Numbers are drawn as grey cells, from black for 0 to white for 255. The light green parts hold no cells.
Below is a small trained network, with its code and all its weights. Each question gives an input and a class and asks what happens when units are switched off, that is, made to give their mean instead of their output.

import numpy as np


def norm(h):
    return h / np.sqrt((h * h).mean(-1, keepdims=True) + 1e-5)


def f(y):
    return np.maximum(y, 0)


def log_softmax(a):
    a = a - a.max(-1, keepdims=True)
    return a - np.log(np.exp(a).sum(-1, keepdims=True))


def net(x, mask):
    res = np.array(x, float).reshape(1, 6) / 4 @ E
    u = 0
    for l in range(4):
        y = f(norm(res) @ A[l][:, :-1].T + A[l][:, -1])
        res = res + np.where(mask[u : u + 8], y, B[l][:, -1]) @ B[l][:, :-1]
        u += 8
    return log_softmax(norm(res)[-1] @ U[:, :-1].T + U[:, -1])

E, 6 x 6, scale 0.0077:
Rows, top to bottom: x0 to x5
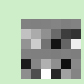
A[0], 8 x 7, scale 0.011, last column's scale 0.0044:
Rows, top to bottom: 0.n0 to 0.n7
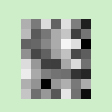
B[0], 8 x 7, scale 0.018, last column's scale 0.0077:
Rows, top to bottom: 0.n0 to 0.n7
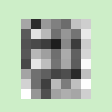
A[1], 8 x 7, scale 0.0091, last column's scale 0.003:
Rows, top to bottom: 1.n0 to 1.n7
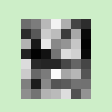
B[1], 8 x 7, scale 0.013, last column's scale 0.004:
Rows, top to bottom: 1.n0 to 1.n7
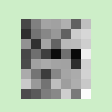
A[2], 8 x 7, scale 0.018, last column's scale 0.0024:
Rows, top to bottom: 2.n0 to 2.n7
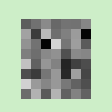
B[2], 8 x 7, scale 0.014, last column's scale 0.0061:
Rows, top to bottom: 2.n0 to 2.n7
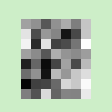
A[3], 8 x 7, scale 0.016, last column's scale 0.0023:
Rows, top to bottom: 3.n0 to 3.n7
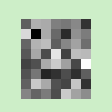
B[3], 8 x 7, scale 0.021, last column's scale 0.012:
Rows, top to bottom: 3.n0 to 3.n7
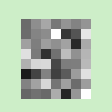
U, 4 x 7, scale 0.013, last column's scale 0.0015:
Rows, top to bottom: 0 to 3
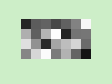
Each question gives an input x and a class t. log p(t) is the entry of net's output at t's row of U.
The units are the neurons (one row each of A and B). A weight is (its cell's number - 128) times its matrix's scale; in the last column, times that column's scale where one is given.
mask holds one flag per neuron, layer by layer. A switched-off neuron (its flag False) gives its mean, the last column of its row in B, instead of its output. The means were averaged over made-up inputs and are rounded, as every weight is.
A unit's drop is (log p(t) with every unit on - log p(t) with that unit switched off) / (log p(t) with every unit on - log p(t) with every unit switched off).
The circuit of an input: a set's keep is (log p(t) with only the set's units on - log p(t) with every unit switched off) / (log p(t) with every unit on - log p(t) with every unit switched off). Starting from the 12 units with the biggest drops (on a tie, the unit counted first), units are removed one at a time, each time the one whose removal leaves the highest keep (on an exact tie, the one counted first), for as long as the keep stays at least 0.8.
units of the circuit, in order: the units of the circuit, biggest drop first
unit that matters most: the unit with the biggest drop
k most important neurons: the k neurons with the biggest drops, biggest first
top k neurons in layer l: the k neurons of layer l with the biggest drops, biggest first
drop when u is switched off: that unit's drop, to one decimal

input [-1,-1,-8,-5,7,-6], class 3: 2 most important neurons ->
[3.n4; 0.n6]
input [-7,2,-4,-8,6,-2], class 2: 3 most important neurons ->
[0.n7; 0.n6; 0.n4]
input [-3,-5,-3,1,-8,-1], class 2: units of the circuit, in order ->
[0.n6]
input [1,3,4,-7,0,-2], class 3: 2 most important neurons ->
[0.n4; 0.n2]
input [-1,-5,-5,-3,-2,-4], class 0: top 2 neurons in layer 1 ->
[1.n3; 1.n4]
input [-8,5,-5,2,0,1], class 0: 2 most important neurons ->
[0.n5; 0.n4]
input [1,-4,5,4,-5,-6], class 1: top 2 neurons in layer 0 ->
[0.n6; 0.n1]
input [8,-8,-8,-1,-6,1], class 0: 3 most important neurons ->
[0.n2; 0.n4; 1.n3]
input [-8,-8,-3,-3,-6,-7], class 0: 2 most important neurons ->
[0.n2; 1.n3]
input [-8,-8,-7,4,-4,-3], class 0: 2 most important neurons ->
[0.n2; 0.n4]
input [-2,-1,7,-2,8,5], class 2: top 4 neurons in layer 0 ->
[0.n7; 0.n4; 0.n1; 0.n0]
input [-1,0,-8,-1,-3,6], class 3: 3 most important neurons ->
[0.n1; 0.n3; 0.n6]
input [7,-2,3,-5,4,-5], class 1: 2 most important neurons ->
[0.n2; 2.n2]
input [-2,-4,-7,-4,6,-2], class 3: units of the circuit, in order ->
[3.n4]
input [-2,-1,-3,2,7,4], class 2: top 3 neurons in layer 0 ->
[0.n6; 0.n4; 0.n7]
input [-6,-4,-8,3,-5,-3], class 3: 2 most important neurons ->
[0.n3; 0.n1]
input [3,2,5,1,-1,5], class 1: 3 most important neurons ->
[0.n0; 0.n1; 0.n3]
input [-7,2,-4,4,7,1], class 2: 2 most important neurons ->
[0.n6; 0.n4]
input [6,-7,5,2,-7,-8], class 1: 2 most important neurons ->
[0.n6; 2.n2]
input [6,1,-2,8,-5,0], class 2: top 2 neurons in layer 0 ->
[0.n7; 0.n6]
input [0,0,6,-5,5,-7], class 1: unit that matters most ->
0.n1
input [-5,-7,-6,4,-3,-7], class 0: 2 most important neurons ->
[0.n2; 1.n3]
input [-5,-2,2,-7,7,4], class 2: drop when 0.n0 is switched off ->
0.1
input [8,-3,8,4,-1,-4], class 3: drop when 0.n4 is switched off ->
1.1
